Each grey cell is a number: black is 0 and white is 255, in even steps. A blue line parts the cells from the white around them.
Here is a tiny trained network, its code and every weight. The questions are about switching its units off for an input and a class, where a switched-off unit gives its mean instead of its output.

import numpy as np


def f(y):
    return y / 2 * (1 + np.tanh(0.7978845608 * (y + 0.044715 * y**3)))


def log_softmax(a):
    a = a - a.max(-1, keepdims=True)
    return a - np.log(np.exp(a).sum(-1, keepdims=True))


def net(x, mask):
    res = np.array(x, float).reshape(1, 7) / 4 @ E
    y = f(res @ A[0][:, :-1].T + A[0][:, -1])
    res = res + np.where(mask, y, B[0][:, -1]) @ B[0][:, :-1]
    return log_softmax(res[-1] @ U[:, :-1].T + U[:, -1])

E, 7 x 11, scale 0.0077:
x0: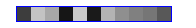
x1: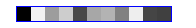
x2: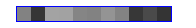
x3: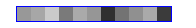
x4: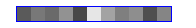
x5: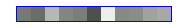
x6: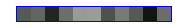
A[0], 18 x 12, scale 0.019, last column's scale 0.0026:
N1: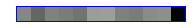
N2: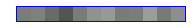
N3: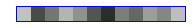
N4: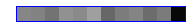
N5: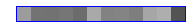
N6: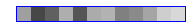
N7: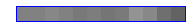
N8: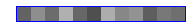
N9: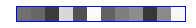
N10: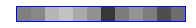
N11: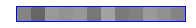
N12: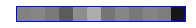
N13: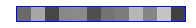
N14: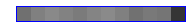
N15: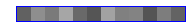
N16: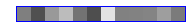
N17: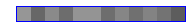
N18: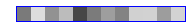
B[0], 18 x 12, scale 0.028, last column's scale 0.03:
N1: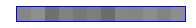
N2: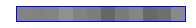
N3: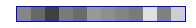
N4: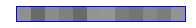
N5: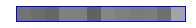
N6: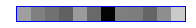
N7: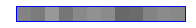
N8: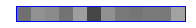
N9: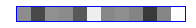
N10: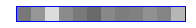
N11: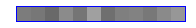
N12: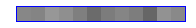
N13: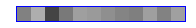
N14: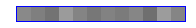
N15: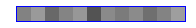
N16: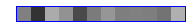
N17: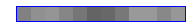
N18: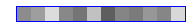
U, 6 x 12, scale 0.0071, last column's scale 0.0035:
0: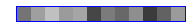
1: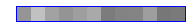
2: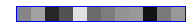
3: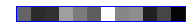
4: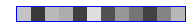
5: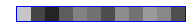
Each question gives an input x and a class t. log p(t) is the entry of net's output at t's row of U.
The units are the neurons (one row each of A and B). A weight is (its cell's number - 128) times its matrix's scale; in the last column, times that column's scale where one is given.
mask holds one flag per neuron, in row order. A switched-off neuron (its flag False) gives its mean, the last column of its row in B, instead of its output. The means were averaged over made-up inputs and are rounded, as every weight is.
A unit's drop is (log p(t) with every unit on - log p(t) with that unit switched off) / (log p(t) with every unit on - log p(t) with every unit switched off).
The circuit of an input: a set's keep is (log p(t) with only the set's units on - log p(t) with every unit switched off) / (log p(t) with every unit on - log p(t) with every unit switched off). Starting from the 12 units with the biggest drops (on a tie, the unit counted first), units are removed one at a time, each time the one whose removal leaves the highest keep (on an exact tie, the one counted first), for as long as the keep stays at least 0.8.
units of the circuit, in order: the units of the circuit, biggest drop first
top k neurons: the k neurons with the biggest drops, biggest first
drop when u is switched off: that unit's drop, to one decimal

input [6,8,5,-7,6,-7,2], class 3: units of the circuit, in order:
N18, N8
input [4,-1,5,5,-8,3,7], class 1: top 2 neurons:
N9, N6
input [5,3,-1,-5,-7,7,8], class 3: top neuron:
N6
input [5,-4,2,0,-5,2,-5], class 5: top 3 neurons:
N9, N18, N10
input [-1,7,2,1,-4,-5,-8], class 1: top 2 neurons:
N9, N18
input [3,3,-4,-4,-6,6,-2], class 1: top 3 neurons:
N9, N13, N8
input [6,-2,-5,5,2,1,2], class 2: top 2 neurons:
N9, N18
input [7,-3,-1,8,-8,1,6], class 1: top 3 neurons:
N9, N6, N10
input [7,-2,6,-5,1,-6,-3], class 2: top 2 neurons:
N9, N18
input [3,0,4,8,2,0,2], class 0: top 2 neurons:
N9, N3
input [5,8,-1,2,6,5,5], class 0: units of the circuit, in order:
N8, N15
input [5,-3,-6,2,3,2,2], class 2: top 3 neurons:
N9, N18, N3
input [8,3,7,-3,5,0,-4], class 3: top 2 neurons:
N18, N6
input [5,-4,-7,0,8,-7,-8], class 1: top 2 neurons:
N9, N16
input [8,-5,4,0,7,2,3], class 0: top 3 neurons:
N9, N3, N18
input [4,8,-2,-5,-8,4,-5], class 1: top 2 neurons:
N9, N18
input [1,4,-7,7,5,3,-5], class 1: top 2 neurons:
N9, N16
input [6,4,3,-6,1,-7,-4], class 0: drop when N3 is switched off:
0.1
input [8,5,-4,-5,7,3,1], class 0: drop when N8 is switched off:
0.2
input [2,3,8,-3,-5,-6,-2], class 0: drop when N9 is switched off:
0.3
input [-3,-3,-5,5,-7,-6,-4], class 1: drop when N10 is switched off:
0.3
